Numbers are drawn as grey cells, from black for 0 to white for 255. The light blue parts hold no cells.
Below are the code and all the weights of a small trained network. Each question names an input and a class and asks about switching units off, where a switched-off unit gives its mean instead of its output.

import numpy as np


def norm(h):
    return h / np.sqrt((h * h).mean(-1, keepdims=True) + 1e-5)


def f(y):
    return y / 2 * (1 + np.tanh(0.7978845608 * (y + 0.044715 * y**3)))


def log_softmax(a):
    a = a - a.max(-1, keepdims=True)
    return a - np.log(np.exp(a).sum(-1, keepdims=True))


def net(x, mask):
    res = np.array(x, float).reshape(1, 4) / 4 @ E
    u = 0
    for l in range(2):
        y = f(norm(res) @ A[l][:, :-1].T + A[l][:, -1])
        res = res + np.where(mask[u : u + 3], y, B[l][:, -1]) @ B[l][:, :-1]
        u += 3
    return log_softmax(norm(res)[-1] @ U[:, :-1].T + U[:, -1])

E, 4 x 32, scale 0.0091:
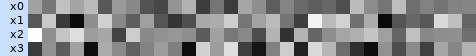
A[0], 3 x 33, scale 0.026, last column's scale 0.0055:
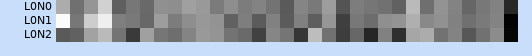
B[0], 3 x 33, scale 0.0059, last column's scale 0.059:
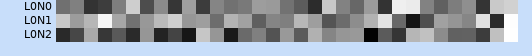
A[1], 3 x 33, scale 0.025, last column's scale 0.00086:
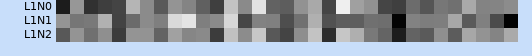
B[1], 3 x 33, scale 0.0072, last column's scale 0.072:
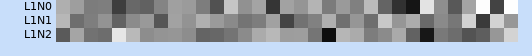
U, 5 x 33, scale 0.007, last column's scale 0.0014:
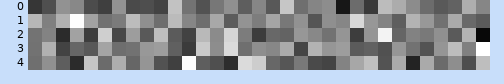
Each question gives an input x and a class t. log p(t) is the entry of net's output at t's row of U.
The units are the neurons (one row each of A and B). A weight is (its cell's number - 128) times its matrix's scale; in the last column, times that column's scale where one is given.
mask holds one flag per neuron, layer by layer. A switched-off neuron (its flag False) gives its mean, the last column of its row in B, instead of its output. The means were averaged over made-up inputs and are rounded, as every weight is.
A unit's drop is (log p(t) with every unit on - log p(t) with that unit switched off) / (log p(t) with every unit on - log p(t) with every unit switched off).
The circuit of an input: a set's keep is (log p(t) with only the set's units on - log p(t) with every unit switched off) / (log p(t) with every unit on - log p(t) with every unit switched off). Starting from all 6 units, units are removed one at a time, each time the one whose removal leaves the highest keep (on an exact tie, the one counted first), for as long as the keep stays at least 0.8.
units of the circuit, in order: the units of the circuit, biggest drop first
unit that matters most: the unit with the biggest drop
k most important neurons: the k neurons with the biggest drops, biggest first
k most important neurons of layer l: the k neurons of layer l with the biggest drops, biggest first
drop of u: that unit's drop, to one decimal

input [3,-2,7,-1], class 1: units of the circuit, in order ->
L0N1
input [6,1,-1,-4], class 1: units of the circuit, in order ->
L0N0, L1N0
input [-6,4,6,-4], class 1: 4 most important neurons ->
L0N2, L1N0, L0N0, L1N2
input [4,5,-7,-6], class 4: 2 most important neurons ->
L1N0, L0N2
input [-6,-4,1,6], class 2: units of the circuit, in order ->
L0N0, L0N1
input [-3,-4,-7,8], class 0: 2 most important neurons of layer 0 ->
L0N2, L0N1
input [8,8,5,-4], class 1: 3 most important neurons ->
L0N2, L1N0, L0N0
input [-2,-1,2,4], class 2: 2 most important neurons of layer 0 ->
L0N0, L0N2
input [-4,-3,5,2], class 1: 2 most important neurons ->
L0N1, L1N0
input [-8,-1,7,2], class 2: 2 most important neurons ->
L0N0, L1N0
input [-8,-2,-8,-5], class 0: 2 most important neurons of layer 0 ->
L0N1, L0N0
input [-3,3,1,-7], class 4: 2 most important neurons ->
L1N0, L0N1
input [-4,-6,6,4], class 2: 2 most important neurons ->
L0N0, L1N0
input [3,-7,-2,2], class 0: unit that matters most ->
L0N2
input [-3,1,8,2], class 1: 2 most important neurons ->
L0N1, L1N0
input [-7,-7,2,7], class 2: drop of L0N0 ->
0.6
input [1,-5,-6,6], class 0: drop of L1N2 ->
0.0
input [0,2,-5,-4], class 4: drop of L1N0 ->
0.9
